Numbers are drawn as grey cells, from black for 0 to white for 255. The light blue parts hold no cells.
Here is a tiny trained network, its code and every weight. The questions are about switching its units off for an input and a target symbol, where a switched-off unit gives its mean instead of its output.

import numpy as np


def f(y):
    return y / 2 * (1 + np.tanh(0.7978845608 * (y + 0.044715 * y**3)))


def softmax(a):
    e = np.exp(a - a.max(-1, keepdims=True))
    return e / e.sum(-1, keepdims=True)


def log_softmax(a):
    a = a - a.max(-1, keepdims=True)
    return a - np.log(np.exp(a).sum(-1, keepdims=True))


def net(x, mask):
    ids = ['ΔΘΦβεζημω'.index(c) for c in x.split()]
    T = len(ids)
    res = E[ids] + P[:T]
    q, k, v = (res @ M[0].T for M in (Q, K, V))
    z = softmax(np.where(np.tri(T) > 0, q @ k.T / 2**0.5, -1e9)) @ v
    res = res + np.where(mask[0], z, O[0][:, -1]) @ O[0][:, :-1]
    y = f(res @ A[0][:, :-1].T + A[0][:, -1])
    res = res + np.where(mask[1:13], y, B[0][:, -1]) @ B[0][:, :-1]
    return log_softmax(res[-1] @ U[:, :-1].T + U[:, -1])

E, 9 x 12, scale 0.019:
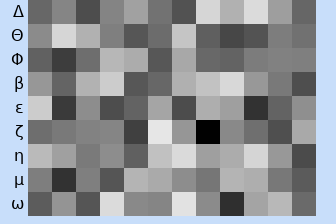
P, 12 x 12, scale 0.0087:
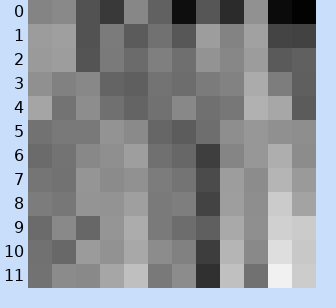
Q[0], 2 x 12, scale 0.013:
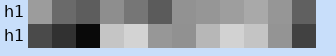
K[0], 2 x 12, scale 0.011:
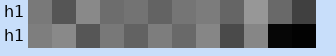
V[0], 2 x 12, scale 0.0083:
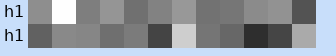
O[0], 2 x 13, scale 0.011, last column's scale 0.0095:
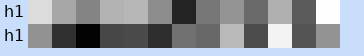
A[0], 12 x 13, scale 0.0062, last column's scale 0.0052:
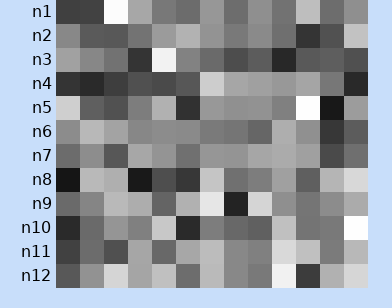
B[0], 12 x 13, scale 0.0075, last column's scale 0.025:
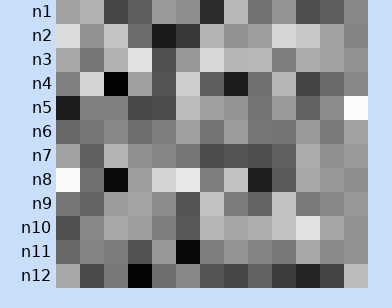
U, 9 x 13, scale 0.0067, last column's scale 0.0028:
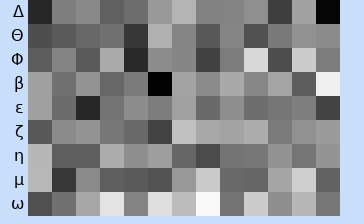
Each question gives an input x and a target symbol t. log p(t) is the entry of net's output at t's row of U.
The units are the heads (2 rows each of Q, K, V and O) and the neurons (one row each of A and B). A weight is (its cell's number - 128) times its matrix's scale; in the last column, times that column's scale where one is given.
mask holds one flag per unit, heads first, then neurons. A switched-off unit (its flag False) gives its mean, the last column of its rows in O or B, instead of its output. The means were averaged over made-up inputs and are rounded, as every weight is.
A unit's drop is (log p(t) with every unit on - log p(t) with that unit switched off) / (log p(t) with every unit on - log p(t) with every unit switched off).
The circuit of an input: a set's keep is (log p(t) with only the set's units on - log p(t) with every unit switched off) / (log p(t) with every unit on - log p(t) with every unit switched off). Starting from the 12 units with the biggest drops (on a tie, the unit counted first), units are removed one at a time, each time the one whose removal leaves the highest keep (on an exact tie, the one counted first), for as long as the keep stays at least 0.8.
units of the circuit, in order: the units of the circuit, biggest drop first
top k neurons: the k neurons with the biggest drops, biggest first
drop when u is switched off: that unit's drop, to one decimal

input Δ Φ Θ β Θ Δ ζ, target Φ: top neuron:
n9
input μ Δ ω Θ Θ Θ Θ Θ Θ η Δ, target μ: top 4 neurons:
n12, n8, n5, n11
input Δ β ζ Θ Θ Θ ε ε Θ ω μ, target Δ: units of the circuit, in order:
n12, h1
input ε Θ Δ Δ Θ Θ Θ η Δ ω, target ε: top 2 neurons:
n8, n4
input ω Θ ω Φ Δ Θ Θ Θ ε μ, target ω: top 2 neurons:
n12, n3
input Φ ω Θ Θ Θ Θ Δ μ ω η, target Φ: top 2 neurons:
n4, n12
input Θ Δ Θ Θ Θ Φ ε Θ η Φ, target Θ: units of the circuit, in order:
h1, n5
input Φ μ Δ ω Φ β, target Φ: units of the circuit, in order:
n4, h1
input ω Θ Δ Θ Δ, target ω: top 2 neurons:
n12, n5
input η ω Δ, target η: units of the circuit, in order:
h1, n5, n12
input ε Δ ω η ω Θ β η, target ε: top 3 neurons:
n8, n4, n5
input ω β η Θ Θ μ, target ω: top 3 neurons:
n12, n3, n11
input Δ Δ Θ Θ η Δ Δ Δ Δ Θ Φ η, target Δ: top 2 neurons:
n12, n9
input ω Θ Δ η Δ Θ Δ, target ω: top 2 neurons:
n12, n10
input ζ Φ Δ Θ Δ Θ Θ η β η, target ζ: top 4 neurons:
n11, n12, n8, n9
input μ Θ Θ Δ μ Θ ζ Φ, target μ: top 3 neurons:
n12, n8, n5
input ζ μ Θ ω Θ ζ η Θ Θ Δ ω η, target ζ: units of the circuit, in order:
h1, n11
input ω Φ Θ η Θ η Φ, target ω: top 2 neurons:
n12, n10
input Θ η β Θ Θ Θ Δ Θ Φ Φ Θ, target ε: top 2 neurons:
n8, n5
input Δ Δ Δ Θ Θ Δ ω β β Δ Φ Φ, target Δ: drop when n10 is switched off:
0.1
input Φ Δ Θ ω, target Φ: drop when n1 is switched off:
0.0
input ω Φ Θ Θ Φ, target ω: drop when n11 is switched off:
0.1
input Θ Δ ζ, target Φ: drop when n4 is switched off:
-0.1
